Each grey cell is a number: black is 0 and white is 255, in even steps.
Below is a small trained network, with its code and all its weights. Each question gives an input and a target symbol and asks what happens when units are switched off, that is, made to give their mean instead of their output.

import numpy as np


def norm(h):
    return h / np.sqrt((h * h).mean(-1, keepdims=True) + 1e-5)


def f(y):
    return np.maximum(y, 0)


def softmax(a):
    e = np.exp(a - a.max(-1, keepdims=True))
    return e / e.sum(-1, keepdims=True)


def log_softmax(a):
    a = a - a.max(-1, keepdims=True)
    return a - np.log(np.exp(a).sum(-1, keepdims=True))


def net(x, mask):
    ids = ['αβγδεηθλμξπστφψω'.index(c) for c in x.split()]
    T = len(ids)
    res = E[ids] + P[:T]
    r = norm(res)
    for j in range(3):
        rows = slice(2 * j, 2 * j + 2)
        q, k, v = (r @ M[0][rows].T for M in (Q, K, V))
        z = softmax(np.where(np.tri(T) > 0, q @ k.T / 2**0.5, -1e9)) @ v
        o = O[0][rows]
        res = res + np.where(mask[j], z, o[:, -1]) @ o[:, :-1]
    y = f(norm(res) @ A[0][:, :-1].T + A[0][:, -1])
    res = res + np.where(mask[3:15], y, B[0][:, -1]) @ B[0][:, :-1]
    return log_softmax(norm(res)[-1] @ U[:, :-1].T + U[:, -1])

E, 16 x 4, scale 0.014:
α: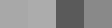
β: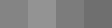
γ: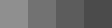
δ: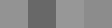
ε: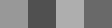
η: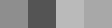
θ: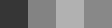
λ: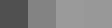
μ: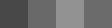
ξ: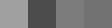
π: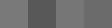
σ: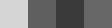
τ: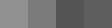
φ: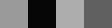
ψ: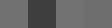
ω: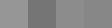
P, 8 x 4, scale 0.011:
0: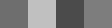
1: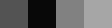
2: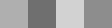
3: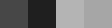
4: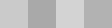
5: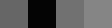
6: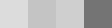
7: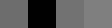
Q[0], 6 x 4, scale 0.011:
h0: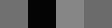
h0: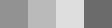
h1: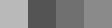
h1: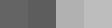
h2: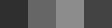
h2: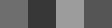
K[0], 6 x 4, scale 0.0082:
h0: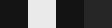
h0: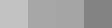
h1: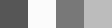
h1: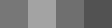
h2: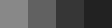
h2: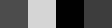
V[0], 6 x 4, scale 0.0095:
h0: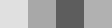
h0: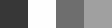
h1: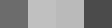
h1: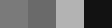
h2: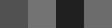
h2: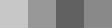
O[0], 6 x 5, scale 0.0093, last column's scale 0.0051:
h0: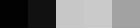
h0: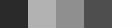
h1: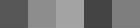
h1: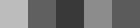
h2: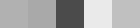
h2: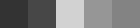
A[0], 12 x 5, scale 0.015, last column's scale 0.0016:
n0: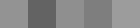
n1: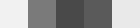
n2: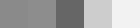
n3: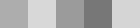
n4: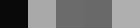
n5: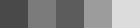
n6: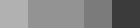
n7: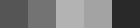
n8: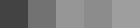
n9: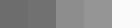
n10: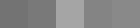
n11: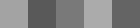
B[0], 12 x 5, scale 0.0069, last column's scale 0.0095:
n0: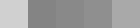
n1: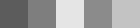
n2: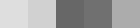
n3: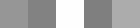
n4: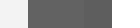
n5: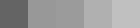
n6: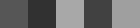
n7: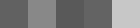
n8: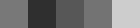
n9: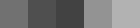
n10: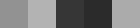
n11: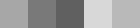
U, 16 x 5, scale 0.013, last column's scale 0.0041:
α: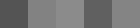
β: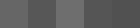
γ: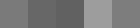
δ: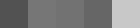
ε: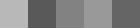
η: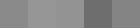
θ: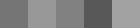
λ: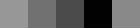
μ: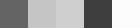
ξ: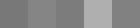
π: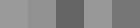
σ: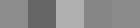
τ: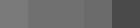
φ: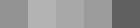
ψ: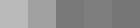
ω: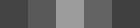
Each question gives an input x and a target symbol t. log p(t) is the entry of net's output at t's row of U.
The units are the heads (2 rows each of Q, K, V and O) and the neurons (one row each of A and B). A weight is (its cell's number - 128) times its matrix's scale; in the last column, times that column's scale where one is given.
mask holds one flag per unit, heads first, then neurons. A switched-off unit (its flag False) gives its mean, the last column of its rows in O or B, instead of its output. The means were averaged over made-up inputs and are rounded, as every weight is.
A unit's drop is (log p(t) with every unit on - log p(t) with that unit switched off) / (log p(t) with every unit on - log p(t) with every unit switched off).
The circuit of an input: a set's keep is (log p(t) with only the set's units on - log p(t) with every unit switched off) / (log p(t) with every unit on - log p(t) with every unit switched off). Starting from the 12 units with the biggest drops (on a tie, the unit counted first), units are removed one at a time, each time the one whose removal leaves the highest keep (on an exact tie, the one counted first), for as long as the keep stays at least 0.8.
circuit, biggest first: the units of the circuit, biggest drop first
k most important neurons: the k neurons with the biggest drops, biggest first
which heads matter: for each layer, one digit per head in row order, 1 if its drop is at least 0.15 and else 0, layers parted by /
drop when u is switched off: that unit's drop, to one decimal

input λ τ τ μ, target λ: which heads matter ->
100
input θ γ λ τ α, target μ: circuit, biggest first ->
[h2 n4]
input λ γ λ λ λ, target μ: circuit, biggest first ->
[h2]
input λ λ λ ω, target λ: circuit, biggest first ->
[n4 h0]
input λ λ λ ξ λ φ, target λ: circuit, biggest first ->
[h0 h2]
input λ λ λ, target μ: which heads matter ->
100
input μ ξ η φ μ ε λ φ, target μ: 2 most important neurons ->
[n1 n4]
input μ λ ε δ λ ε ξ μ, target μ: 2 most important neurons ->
[n1 n3]
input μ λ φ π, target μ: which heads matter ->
101
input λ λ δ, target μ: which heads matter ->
000
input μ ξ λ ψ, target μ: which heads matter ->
101
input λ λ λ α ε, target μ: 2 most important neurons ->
[n4 n8]
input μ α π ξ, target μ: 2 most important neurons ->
[n1 n4]
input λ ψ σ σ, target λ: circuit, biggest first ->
[h0]
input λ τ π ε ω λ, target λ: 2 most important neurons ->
[n4 n11]
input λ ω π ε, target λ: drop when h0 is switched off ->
0.4
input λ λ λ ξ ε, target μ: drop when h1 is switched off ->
0.2
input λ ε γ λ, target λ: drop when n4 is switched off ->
0.3
